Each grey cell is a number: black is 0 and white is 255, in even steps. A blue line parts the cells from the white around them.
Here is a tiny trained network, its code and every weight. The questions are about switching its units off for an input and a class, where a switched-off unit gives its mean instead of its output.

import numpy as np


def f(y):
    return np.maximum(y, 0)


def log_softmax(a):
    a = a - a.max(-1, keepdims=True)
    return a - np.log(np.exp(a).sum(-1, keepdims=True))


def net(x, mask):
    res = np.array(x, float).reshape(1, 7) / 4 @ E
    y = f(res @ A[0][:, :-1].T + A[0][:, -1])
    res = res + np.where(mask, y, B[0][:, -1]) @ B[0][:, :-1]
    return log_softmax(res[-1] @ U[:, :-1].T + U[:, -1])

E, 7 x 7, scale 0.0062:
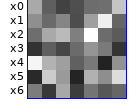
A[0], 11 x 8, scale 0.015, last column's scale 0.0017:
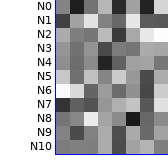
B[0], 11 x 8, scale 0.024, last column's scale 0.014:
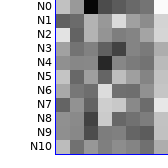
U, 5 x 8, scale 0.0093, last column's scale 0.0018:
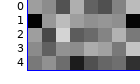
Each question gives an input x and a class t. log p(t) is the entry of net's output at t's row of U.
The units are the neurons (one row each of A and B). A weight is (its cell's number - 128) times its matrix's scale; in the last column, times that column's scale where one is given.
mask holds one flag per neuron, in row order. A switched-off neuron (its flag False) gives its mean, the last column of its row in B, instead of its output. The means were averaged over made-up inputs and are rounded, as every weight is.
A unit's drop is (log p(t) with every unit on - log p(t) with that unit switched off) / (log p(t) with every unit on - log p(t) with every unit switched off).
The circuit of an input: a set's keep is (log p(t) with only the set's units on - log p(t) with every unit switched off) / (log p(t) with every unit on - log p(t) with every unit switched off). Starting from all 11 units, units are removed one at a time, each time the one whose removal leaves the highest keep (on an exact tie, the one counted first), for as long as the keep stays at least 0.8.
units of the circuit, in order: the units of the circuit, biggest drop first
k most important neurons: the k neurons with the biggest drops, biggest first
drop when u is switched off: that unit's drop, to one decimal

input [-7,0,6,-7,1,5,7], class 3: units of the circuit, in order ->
(N1)
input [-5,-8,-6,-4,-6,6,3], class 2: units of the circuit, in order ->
(N7; N0)
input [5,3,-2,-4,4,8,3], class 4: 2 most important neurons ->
(N4; N1)
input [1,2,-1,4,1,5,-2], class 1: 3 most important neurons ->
(N0; N2; N5)
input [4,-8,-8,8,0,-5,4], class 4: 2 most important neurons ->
(N7; N6)
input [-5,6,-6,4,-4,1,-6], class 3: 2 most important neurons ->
(N1; N8)
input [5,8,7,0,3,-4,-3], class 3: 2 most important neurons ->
(N5; N0)
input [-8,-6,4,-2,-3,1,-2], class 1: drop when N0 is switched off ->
0.5
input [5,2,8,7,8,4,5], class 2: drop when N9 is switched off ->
0.3
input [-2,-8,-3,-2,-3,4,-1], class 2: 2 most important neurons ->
(N0; N7)
